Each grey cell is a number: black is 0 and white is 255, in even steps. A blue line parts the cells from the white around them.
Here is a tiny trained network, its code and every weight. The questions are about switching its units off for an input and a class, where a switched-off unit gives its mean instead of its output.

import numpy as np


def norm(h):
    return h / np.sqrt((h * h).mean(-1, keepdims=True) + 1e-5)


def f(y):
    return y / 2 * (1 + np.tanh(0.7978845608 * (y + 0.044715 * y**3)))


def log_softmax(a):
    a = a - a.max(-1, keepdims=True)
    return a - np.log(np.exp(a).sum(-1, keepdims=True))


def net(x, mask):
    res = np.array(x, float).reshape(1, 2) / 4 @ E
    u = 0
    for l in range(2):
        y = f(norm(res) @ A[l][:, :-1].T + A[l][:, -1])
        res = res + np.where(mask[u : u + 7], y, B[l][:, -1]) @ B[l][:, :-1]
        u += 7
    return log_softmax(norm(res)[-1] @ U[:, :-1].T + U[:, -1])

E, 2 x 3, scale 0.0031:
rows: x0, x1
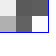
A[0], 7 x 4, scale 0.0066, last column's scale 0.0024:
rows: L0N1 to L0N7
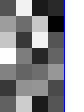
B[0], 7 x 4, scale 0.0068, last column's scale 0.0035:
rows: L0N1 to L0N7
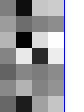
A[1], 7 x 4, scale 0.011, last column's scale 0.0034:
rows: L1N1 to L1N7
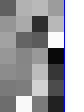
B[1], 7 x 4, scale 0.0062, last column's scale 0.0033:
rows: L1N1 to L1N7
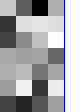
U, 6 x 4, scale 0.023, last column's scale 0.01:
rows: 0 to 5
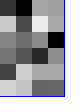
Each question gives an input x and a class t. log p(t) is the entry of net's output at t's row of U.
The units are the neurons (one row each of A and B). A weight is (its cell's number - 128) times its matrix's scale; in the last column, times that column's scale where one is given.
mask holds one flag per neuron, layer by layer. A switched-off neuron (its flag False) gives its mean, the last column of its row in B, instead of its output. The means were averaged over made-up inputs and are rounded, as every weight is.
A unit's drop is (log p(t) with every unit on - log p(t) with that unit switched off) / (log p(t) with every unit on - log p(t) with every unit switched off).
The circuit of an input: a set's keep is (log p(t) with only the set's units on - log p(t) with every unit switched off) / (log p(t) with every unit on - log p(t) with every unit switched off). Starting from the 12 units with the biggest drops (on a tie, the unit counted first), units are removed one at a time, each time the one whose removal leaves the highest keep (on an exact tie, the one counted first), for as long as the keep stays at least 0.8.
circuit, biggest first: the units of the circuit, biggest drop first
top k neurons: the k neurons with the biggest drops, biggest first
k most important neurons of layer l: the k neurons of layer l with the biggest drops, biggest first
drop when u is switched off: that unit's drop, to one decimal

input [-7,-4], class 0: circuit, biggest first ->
(L0N1)
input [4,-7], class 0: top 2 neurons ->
(L0N7 L0N1)
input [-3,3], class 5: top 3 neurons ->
(L0N1 L1N6 L0N7)
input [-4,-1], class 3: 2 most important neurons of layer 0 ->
(L0N3 L0N6)
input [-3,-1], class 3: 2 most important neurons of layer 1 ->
(L1N2 L1N3)
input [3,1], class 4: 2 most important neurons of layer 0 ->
(L0N4 L0N1)
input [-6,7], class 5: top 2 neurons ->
(L1N6 L0N1)
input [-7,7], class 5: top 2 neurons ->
(L1N6 L0N1)
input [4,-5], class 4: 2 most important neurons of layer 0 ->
(L0N4 L0N3)
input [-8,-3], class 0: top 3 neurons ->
(L0N7 L0N1 L0N4)
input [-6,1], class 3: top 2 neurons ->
(L0N3 L1N1)
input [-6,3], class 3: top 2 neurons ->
(L0N3 L0N1)
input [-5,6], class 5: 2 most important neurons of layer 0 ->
(L0N1 L0N7)
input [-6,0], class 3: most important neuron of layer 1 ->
(L1N1)
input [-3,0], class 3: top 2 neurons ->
(L0N3 L0N4)
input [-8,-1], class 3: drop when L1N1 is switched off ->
0.3
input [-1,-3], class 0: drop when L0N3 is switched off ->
0.1
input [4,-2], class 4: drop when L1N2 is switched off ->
0.2
